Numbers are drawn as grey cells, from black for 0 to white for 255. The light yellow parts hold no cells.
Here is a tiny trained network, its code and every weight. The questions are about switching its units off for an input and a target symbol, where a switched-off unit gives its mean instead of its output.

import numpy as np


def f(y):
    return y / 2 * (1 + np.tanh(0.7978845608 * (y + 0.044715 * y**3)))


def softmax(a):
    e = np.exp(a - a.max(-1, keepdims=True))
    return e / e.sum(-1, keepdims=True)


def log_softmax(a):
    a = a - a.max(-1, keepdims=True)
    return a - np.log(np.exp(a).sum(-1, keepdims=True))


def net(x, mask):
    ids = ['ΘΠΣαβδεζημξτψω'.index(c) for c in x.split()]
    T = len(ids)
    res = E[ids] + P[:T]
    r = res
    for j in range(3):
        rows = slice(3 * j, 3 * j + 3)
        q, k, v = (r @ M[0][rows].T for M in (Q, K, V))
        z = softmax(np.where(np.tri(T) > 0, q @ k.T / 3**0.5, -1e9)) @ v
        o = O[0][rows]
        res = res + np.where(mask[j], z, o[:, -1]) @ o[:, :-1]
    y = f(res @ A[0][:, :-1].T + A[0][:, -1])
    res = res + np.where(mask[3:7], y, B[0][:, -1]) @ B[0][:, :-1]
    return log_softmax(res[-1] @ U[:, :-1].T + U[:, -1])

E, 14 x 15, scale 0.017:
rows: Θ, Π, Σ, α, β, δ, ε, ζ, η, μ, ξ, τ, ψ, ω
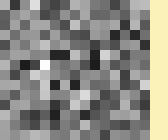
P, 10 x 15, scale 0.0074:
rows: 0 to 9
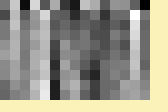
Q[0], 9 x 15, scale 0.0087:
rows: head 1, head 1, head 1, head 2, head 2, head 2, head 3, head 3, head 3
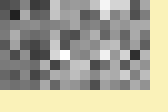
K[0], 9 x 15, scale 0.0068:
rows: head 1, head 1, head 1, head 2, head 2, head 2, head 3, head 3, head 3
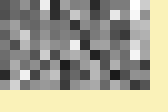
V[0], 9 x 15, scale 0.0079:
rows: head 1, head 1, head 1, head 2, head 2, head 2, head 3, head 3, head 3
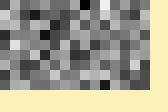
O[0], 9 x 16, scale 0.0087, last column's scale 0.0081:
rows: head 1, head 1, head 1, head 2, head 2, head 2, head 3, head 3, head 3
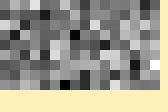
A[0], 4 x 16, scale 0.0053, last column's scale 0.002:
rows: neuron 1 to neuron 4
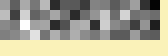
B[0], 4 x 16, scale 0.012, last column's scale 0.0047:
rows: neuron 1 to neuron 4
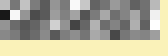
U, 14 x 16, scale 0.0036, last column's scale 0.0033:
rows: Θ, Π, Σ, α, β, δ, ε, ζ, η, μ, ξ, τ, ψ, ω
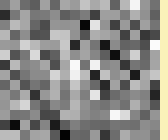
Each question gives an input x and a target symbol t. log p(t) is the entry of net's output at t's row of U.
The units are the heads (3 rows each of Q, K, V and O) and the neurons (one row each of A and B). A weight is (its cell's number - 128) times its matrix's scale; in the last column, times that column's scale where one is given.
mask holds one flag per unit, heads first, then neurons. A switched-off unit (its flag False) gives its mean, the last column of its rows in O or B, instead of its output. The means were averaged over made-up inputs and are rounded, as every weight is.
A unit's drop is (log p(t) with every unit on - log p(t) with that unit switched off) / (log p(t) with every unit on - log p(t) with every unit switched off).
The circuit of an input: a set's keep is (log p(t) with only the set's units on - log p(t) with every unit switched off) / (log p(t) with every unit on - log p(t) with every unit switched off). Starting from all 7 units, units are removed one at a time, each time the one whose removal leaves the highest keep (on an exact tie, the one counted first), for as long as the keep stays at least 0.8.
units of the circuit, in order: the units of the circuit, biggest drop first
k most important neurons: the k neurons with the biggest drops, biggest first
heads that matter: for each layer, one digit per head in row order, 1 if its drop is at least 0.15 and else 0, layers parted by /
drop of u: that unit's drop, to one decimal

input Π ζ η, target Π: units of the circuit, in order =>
head 2; neuron 2; head 1
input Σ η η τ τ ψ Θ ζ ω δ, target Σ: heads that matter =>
111
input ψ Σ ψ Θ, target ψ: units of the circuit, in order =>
head 1; head 2
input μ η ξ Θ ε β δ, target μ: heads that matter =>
110
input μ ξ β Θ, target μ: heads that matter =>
110
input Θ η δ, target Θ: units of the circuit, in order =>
head 1; head 3
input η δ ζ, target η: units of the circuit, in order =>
head 2
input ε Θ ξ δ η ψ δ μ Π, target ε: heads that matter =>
110
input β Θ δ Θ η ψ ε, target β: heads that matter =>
100
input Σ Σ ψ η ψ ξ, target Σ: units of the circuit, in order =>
head 3; head 1
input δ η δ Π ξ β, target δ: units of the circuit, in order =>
head 1; head 3; head 2
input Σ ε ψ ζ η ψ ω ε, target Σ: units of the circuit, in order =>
head 3; neuron 2; head 2
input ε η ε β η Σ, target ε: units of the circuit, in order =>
head 2; head 1
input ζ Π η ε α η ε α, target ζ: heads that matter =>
011
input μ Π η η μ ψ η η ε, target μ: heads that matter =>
110
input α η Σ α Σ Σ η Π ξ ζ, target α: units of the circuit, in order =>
head 2; neuron 3; head 1
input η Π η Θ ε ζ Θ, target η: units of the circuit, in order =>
head 2
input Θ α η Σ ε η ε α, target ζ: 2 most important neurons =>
neuron 3; neuron 2
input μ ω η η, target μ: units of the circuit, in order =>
head 2; neuron 3; head 1
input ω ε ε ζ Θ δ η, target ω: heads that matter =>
101
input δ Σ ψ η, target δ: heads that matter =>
111
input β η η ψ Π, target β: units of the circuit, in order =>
head 1
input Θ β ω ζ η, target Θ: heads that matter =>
111
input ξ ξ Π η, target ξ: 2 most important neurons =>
neuron 1; neuron 2
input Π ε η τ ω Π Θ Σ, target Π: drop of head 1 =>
0.3
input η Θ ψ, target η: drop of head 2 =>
0.9
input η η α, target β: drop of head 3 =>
0.1
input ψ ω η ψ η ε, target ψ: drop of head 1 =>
0.4
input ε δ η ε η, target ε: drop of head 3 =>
0.1
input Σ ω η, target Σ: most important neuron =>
neuron 2
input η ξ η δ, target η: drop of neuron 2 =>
0.0
